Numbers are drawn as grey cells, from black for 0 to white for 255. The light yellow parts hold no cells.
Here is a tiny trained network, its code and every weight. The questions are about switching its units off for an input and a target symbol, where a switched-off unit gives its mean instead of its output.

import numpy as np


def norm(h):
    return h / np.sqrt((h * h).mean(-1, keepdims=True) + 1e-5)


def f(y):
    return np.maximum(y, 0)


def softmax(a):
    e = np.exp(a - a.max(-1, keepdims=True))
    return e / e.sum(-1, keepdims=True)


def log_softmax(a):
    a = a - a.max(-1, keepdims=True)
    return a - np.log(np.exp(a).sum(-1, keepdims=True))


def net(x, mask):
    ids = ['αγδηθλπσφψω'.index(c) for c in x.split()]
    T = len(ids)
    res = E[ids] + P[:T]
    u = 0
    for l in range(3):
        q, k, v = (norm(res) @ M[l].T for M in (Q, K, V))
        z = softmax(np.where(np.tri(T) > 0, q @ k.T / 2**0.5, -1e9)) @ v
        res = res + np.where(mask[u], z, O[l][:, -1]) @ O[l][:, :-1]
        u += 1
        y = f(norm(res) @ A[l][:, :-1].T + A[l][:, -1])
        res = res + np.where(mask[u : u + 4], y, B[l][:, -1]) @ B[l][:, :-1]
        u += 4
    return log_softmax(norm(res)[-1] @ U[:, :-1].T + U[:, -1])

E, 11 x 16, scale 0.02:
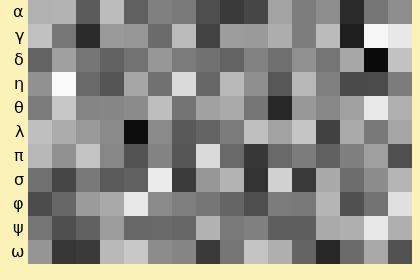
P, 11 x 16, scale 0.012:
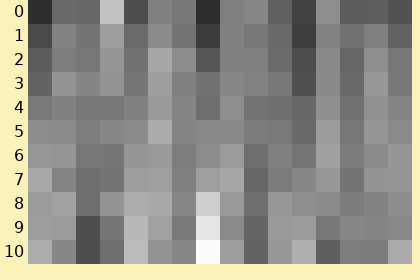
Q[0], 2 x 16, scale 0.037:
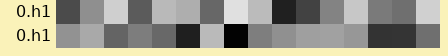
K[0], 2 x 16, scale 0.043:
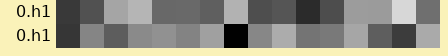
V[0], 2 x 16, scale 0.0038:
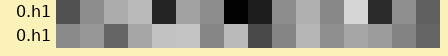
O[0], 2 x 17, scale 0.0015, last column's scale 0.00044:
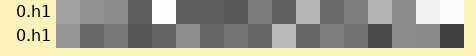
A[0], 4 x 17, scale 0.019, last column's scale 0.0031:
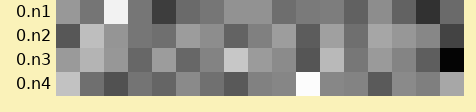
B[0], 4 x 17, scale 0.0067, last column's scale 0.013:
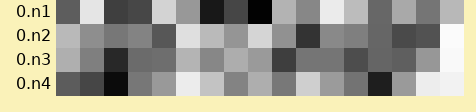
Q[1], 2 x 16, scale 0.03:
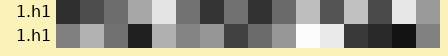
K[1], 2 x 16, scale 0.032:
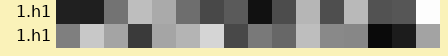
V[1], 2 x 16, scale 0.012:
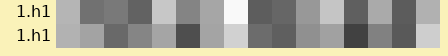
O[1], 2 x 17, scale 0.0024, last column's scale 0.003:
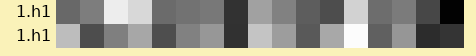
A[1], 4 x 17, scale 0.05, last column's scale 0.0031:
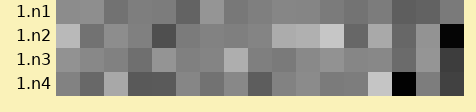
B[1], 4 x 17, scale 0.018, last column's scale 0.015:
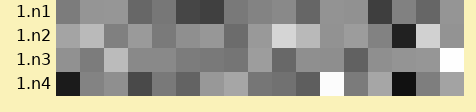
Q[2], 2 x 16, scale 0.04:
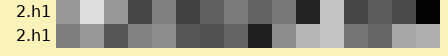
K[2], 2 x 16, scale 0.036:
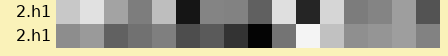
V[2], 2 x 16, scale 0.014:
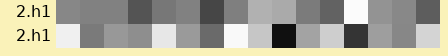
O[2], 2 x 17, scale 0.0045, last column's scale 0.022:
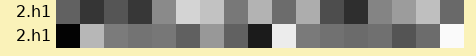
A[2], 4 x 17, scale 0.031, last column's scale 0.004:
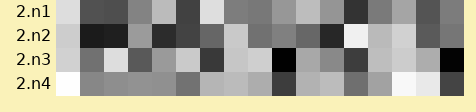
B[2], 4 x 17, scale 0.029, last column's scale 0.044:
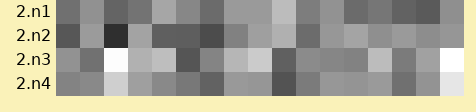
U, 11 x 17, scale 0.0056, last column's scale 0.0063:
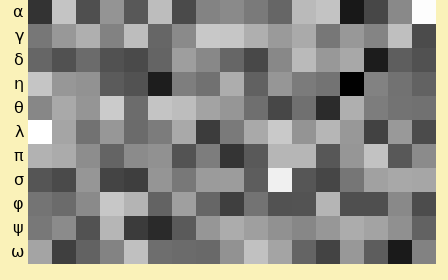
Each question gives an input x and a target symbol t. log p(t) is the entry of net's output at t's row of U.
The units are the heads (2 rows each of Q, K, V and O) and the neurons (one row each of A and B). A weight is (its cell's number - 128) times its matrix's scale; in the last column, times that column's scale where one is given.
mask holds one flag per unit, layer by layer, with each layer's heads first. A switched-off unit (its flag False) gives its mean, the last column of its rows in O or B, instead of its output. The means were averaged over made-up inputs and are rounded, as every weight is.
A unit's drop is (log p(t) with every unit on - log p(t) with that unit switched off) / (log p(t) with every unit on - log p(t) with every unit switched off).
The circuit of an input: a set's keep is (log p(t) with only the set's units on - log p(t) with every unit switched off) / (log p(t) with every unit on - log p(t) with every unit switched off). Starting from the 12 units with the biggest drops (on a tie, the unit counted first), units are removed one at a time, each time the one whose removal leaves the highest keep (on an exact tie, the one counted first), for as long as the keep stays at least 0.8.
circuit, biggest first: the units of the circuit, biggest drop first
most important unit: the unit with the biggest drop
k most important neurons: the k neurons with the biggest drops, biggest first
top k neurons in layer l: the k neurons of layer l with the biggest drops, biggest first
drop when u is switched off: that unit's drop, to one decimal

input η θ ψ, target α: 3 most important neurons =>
2.n3, 1.n3, 2.n2
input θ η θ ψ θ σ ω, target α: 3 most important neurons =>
2.n3, 0.n4, 1.n3
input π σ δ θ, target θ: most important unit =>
2.n2
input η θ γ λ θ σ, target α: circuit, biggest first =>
2.n3, 2.h1
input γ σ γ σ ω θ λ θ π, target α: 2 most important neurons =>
0.n1, 2.n3
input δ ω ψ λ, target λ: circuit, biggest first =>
1.n2, 2.n3
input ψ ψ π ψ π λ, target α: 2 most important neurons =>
2.n3, 0.n4
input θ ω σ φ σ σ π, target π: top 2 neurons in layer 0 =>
0.n1, 0.n4
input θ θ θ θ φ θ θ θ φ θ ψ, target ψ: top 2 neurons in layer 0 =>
0.n1, 0.n4
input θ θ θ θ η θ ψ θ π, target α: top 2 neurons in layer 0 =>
0.n1, 0.n3
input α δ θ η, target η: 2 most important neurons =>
1.n1, 2.n3
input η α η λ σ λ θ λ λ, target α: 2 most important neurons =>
2.n3, 1.n2
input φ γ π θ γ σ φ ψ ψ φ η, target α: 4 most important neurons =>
2.n3, 1.n1, 0.n3, 2.n4
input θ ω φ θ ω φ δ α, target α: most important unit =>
2.n3
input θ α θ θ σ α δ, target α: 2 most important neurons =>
2.n3, 1.n4
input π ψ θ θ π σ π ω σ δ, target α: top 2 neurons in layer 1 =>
1.n4, 1.n2
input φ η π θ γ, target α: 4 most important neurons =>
2.n3, 2.n1, 0.n3, 1.n3
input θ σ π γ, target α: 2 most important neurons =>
2.n3, 2.n1
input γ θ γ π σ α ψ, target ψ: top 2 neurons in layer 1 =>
1.n3, 1.n4
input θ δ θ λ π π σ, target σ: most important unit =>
2.h1
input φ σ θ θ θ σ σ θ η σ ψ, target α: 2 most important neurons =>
0.n4, 2.n3
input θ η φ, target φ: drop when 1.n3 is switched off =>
0.1
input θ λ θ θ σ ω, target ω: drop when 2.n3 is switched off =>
0.3
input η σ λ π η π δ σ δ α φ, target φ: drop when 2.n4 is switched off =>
0.5
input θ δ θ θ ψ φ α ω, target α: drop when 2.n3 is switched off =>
0.9
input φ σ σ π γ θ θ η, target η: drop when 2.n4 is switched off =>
0.3
